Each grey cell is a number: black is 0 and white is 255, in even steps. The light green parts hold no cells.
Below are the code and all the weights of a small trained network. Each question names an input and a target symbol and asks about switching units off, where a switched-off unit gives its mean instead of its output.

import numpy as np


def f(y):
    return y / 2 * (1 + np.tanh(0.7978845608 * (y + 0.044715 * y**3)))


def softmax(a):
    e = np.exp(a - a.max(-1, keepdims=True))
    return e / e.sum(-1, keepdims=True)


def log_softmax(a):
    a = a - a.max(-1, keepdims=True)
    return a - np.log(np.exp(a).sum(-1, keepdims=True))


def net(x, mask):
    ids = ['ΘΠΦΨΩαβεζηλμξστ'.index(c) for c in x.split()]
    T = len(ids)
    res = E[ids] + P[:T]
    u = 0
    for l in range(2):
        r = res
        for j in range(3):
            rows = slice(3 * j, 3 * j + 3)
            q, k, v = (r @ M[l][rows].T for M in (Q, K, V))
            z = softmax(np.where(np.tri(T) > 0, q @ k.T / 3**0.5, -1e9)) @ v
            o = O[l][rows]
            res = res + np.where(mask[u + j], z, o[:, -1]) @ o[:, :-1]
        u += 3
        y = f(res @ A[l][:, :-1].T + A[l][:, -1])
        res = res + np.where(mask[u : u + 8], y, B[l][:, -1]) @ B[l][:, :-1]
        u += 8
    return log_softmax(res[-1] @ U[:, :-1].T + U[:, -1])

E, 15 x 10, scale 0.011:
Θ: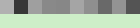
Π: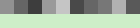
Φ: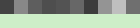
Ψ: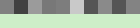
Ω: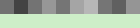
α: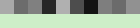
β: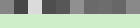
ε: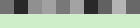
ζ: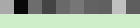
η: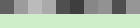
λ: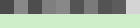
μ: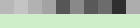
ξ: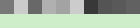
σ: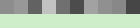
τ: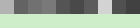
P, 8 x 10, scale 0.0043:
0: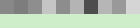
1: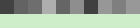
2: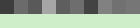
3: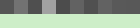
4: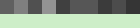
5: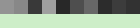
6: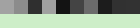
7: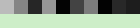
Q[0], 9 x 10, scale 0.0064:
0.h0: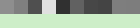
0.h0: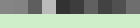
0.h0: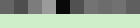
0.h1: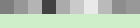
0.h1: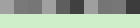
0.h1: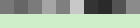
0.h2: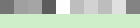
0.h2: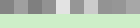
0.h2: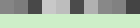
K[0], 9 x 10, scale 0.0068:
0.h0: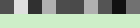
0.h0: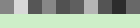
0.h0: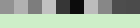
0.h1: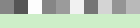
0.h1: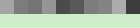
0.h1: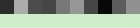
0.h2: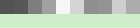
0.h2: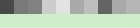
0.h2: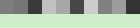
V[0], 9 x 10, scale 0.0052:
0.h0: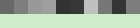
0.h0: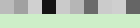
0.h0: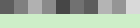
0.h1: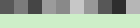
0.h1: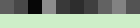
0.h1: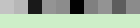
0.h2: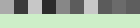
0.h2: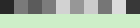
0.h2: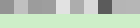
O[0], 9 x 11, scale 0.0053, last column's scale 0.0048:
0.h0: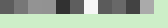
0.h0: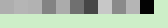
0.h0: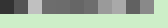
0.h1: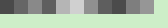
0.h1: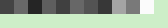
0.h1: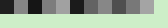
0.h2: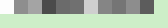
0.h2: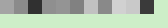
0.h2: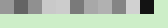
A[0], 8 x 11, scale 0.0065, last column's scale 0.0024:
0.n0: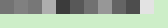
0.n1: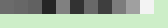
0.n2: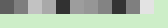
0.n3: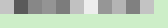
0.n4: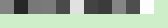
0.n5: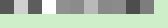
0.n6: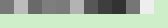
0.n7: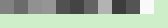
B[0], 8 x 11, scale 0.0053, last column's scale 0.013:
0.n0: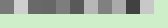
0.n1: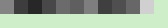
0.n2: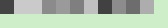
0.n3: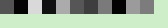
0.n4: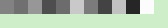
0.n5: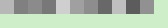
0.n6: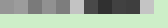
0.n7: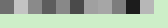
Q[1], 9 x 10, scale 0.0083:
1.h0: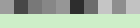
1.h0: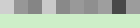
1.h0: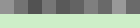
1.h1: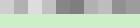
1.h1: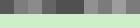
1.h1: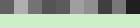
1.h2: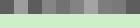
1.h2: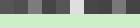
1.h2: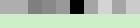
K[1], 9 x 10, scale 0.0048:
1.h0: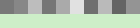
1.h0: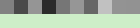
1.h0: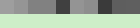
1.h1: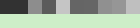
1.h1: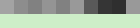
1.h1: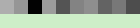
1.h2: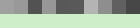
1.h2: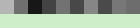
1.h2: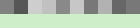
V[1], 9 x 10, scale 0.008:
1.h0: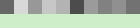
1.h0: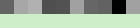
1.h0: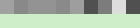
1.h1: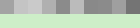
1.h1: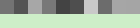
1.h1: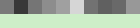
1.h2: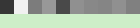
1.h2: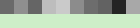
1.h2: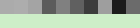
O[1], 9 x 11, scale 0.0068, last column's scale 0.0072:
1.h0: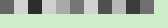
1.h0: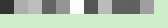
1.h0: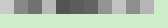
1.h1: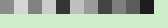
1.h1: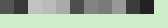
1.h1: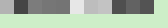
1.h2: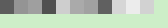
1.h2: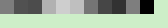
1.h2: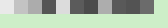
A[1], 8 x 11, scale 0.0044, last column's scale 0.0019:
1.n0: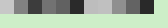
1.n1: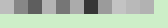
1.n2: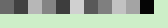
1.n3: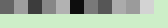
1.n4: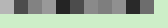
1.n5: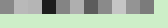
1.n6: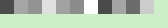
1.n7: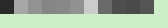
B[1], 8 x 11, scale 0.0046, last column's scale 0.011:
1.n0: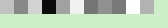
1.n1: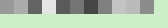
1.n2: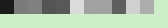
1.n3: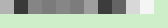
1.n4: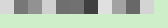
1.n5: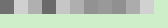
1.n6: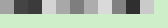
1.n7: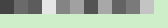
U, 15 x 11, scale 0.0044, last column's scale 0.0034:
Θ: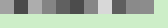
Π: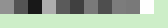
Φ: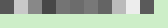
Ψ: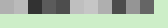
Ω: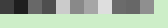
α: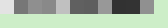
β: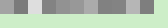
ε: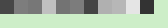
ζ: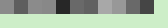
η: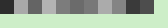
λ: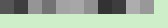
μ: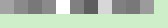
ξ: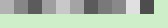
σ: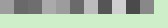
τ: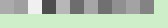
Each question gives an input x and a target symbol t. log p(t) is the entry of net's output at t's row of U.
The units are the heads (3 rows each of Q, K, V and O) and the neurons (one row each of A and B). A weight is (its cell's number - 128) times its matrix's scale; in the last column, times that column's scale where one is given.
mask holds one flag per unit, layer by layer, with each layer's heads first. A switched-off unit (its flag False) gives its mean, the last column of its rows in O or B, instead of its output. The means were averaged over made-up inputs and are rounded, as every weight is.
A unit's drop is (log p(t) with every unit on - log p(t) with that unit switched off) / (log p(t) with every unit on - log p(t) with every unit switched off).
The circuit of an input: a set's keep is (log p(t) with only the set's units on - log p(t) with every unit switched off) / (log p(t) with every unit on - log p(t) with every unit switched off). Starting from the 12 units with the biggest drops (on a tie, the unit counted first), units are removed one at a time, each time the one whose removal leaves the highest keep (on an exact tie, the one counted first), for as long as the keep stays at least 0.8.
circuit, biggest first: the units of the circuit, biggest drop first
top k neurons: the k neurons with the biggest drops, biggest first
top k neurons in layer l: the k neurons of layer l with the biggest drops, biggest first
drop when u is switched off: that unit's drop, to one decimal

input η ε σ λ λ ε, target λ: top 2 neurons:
(0.n1 1.n6)
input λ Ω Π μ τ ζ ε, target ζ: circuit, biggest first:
(1.h2 0.n4 1.h0)
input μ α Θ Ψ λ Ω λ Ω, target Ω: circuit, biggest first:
(1.h1 1.h0 0.n1 0.h1)
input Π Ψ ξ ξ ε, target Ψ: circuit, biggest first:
(1.h1 0.n6 0.h0)
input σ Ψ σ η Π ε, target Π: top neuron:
(1.n5)
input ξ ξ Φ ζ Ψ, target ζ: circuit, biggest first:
(1.h2 1.h0 0.n4 0.h1)
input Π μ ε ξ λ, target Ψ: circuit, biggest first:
(1.h1 0.n6)
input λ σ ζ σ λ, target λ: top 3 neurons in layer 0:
(0.n1 0.n6 0.n4)
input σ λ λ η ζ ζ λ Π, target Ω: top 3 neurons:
(0.n1 0.n6 0.n2)
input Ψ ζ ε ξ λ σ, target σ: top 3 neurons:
(0.n0 0.n5 1.n6)
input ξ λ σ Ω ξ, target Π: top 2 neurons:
(0.n5 0.n0)
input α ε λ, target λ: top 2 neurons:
(1.n6 1.n4)
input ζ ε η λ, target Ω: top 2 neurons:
(0.n6 0.n1)
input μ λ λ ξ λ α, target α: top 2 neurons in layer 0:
(0.n1 0.n2)
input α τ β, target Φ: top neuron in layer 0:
(0.n0)
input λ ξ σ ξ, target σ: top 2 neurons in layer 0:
(0.n1 0.n5)
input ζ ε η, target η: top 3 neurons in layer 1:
(1.n7 1.n6 1.n0)
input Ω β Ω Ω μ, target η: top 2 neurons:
(0.n2 1.n7)
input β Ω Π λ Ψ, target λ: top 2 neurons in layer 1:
(1.n6 1.n4)
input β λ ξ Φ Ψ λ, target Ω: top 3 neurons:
(0.n1 1.n3 0.n0)
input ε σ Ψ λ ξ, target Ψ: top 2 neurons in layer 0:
(0.n6 0.n4)
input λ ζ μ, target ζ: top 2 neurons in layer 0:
(0.n1 0.n6)
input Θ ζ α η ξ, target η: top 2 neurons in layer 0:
(0.n2 0.n1)
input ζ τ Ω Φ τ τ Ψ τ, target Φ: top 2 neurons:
(0.n0 0.n7)
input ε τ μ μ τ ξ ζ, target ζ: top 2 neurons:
(0.n1 1.n4)
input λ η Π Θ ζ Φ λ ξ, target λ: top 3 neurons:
(0.n1 1.n4 1.n6)
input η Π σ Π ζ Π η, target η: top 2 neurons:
(0.n2 1.n7)
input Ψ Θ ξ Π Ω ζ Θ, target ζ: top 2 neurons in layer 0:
(0.n4 0.n6)
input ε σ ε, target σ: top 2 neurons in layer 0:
(0.n4 0.n1)
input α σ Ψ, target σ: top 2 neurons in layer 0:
(0.n1 0.n4)
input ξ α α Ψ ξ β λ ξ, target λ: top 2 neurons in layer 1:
(1.n4 1.n6)
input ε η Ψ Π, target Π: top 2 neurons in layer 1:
(1.n5 1.n3)
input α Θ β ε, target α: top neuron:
(0.n1)
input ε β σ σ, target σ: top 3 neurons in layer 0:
(0.n5 0.n0 0.n1)
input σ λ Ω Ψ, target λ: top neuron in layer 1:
(1.n4)
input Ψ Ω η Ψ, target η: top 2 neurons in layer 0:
(0.n2 0.n1)
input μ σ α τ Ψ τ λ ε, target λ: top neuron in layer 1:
(1.n4)
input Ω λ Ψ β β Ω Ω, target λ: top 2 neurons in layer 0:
(0.n3 0.n1)
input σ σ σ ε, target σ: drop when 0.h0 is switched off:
0.1
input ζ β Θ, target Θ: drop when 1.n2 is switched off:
0.0
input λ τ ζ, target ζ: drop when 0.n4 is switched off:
0.2
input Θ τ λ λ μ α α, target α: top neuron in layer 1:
(1.n2)
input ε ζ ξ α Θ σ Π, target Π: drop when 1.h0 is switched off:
0.1
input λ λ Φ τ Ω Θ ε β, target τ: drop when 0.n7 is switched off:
0.1
